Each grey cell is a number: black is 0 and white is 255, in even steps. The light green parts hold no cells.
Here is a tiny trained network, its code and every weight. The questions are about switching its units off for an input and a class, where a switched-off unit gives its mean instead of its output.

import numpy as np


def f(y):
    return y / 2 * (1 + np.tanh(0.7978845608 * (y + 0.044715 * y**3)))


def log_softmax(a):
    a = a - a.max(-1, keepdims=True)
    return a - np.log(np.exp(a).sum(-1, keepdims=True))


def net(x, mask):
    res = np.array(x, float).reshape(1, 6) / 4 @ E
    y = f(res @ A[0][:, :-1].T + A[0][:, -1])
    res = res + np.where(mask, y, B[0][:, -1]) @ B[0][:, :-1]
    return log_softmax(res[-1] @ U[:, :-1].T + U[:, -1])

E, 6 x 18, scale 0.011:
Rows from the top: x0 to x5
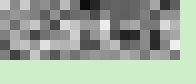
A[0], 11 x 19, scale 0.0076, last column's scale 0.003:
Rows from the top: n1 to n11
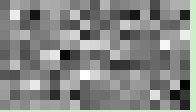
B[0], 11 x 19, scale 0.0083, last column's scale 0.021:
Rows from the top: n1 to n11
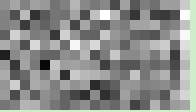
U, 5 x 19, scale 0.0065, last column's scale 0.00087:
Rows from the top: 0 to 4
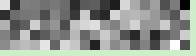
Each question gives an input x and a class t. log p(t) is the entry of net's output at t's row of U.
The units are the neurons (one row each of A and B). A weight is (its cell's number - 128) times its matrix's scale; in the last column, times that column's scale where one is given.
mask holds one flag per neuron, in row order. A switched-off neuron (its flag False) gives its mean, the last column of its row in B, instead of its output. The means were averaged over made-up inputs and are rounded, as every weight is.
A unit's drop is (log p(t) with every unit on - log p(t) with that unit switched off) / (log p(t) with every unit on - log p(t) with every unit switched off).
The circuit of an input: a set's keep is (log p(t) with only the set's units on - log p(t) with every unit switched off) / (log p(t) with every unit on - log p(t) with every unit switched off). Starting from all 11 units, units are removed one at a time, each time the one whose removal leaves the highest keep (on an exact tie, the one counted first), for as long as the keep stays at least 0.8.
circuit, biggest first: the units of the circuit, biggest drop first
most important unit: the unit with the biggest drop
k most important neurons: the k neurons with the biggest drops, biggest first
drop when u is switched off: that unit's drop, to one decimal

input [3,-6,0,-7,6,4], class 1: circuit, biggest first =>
(n4, n5)
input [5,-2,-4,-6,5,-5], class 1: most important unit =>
n6
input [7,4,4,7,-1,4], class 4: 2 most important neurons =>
(n4, n9)
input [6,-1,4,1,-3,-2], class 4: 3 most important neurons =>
(n2, n7, n3)
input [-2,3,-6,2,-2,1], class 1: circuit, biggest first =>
(n4, n6)
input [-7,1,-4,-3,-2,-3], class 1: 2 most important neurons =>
(n6, n3)
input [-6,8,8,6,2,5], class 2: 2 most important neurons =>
(n5, n8)
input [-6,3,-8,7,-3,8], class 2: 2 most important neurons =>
(n4, n10)
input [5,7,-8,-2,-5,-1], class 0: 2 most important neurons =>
(n10, n4)
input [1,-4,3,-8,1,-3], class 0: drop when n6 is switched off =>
0.2
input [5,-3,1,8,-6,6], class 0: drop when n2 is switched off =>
0.5
